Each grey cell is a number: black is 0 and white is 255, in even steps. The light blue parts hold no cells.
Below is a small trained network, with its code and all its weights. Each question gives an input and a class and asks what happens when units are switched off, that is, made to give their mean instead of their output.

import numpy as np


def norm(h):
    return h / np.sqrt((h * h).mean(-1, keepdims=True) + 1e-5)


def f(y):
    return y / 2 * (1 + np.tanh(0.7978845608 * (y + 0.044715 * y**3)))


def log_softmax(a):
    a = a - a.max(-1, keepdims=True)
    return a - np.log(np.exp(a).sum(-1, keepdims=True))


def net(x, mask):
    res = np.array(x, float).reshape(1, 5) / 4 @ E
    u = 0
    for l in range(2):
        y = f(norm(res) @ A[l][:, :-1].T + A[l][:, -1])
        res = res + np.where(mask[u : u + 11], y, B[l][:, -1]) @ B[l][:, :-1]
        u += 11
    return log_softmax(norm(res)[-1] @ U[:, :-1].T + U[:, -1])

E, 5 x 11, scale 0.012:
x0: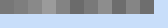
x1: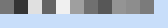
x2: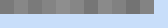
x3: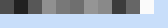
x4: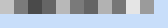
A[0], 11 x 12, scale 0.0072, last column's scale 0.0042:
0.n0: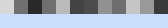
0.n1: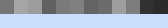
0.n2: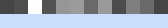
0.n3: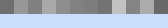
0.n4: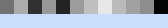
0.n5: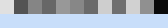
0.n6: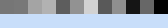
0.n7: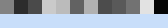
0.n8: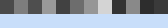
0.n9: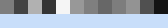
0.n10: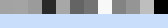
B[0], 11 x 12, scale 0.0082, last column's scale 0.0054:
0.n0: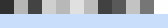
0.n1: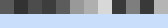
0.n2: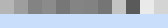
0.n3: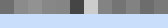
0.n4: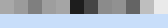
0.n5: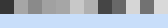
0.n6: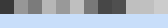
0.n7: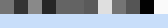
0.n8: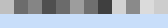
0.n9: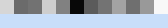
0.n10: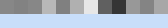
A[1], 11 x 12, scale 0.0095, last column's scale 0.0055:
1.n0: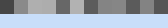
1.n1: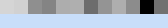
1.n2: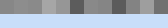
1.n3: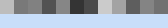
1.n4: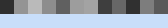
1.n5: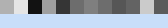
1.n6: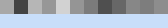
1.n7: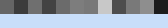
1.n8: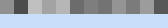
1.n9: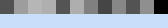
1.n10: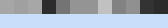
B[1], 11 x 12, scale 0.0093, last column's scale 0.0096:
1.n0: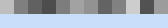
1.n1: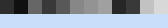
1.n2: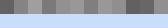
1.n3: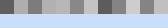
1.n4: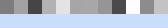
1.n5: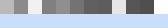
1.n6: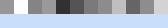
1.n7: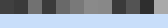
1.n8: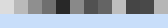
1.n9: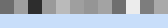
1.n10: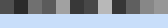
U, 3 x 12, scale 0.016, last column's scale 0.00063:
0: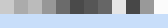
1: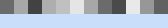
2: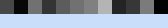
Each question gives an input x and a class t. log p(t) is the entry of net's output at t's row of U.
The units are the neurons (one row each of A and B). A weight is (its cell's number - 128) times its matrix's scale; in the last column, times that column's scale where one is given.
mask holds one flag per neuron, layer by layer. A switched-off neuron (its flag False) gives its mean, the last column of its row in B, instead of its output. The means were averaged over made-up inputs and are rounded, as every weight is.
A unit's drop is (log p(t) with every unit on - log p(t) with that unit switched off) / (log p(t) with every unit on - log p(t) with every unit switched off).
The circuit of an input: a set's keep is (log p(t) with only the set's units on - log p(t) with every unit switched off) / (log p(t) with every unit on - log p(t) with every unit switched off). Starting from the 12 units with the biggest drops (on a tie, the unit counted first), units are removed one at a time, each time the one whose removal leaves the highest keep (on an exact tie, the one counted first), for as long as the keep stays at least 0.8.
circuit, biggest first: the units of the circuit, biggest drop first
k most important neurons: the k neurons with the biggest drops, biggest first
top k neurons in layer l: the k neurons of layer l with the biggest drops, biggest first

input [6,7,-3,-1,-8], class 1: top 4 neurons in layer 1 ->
1.n4, 1.n9, 1.n5, 1.n0
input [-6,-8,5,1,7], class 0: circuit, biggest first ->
1.n5
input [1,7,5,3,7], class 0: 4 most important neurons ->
0.n9, 1.n6, 1.n8, 1.n4
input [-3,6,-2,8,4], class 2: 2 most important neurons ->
0.n7, 1.n7
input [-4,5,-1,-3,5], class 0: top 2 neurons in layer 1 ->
1.n6, 1.n4
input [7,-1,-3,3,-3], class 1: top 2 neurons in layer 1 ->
1.n4, 1.n1
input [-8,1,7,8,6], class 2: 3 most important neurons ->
0.n7, 1.n7, 1.n4
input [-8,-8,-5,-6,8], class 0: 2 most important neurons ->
1.n5, 0.n4
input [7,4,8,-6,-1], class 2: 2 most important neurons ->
1.n1, 0.n1
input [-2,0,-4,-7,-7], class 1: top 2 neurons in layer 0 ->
0.n6, 0.n7
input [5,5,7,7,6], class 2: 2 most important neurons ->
0.n7, 1.n4
